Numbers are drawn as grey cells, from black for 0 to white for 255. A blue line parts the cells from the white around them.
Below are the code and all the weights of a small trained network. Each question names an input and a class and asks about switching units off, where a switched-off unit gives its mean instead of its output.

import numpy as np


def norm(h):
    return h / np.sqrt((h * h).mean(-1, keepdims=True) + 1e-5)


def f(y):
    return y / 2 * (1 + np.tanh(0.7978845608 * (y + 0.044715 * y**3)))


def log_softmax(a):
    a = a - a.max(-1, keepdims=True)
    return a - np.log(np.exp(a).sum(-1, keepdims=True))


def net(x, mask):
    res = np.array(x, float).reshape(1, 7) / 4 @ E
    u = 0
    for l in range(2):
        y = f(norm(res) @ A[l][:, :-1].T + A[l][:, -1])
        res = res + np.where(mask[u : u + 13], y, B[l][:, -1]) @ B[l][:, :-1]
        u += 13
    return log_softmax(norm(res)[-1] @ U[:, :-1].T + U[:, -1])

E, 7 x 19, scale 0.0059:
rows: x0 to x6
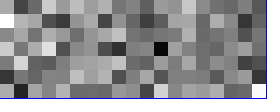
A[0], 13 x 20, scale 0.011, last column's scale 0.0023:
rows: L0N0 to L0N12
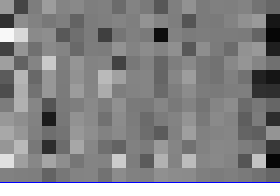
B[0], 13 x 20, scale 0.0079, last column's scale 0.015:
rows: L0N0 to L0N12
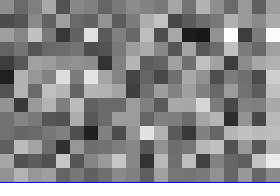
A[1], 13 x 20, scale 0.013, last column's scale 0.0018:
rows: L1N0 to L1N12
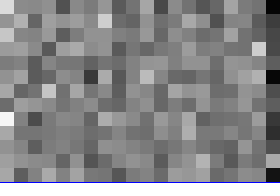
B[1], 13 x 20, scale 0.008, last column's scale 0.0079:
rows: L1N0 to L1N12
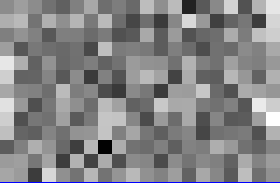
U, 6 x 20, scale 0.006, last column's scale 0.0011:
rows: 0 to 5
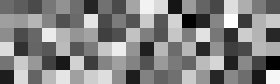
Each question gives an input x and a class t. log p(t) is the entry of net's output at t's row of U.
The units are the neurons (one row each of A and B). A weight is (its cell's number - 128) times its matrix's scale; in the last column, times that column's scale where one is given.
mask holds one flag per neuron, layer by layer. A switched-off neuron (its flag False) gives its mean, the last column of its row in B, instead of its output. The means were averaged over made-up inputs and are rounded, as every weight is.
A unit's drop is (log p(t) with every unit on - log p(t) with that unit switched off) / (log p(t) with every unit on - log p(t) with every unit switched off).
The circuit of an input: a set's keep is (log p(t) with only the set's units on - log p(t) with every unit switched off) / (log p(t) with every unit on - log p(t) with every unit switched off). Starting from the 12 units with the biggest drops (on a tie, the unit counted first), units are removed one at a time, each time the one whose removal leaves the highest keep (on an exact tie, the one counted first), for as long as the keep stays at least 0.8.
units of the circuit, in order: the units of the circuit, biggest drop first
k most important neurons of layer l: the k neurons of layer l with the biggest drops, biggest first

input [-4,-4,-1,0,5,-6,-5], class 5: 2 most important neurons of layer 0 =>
(L0N9; L0N5)
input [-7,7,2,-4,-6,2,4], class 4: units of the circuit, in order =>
(L0N8; L0N10)
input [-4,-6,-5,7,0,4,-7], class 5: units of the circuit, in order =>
(L0N6; L0N2)
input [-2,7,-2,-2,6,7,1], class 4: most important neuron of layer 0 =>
(L0N8)
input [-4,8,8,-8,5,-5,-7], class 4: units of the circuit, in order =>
(L0N8; L0N10)
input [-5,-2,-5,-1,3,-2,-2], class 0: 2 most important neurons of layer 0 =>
(L0N1; L0N3)
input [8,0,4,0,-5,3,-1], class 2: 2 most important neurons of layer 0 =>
(L0N4; L0N0)
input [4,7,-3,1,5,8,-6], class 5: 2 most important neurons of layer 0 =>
(L0N5; L0N6)
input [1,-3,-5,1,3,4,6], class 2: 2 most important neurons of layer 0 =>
(L0N2; L0N11)
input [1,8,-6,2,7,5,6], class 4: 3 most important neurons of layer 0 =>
(L0N8; L0N10; L0N11)
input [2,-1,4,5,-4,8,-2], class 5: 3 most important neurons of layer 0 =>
(L0N6; L0N5; L0N7)
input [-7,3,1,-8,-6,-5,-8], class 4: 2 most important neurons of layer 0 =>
(L0N10; L0N9)
